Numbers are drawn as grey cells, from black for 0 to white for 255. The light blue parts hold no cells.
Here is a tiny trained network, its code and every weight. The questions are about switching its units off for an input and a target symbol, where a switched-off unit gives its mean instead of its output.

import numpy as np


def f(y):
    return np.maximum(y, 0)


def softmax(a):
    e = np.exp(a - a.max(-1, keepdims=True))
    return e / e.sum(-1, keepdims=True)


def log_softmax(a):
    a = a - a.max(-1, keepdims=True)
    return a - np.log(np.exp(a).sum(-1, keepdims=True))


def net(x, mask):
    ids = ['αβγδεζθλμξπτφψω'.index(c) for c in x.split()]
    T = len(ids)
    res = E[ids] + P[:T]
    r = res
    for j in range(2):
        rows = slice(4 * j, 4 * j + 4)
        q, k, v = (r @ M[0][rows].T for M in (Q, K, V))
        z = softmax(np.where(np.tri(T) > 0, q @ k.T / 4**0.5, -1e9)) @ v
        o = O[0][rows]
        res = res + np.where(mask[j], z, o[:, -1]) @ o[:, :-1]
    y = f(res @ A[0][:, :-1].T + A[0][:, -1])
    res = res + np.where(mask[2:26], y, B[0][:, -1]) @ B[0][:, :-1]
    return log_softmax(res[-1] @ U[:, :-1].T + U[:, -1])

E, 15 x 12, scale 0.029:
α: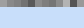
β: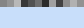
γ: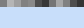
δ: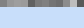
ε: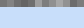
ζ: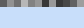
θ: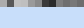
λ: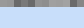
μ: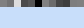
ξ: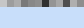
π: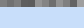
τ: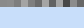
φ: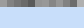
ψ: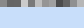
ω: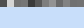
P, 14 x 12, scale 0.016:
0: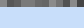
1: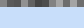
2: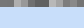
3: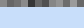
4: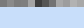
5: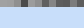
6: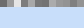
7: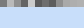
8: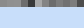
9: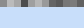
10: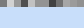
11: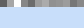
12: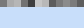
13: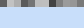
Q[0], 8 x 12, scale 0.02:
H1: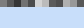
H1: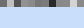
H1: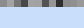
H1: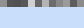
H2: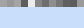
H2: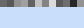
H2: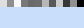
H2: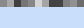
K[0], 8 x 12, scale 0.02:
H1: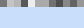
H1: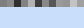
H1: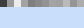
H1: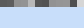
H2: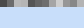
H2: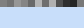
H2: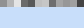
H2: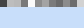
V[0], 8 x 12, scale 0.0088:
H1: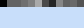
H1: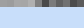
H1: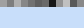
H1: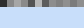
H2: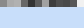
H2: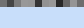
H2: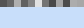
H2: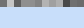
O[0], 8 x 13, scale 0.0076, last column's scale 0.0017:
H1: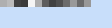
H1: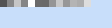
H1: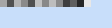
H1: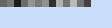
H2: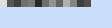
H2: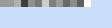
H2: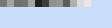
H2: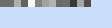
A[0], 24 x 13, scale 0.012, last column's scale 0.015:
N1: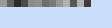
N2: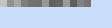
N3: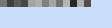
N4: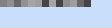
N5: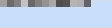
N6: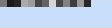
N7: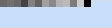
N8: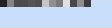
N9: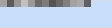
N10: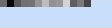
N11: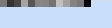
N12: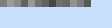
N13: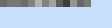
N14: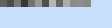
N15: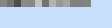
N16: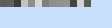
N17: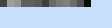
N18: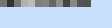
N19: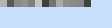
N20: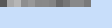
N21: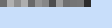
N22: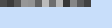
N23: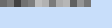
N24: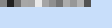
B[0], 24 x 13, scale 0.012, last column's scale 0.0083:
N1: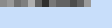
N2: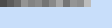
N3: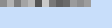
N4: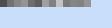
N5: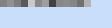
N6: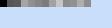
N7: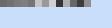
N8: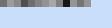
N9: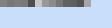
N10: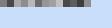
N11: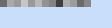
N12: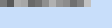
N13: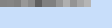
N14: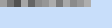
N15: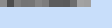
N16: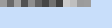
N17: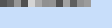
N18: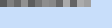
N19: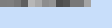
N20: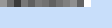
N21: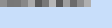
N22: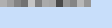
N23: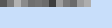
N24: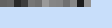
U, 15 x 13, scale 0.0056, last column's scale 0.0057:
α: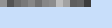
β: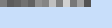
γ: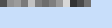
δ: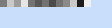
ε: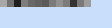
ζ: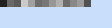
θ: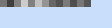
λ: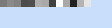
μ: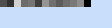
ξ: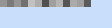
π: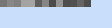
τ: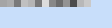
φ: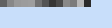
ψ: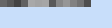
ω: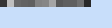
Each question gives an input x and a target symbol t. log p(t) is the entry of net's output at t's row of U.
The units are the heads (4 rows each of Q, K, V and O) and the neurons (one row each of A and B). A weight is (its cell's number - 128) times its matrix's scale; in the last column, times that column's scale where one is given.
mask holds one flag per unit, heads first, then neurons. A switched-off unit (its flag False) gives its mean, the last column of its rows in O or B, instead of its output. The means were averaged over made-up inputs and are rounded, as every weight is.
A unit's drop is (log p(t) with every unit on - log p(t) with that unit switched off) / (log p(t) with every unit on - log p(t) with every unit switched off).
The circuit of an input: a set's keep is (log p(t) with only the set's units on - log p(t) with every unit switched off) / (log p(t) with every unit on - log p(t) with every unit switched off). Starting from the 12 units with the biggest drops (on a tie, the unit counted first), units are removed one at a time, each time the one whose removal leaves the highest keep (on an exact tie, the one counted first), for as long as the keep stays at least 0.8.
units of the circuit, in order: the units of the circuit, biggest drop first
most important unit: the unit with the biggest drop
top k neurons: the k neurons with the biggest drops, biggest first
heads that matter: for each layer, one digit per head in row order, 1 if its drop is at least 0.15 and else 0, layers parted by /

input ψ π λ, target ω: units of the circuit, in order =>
H1; N8; N7
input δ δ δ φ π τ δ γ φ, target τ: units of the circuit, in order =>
H2; N3
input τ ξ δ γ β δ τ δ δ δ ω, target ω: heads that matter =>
00
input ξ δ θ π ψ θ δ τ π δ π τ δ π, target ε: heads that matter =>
01
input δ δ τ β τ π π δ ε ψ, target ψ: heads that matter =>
00
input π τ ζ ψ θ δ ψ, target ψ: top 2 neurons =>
N24; N5
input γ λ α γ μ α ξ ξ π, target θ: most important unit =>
H2
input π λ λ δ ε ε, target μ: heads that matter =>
11
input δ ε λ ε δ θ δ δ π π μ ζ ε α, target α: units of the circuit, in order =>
H2; N10
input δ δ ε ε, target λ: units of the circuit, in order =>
H2; N23
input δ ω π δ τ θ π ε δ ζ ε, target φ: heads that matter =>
01
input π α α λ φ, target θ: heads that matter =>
11
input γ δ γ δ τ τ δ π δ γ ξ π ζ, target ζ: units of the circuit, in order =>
H2; N6
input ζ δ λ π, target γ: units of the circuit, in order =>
H1; N7; N1
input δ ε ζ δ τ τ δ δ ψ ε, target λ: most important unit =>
N23
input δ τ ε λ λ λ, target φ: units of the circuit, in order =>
H2; N16; H1; N23
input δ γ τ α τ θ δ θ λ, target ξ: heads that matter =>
10
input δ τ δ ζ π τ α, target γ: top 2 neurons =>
N7; N1
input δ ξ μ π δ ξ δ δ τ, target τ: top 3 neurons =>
N22; N21; N20
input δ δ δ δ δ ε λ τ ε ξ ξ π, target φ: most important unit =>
H2
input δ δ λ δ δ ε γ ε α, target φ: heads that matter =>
01
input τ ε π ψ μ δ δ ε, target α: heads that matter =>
11
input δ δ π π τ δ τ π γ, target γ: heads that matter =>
00
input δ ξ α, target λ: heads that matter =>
01
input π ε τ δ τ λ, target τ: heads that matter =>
01
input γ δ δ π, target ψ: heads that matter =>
11
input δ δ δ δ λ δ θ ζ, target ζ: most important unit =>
N6
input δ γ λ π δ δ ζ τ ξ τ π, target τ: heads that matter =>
01
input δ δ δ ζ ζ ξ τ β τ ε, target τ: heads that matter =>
01
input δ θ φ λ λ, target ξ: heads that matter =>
10
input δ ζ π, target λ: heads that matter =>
01
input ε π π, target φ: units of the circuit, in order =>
H2; N16; H1
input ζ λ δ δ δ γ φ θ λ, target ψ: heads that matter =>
11
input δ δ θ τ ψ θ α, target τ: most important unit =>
N3
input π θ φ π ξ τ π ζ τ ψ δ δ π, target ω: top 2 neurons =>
N8; N7
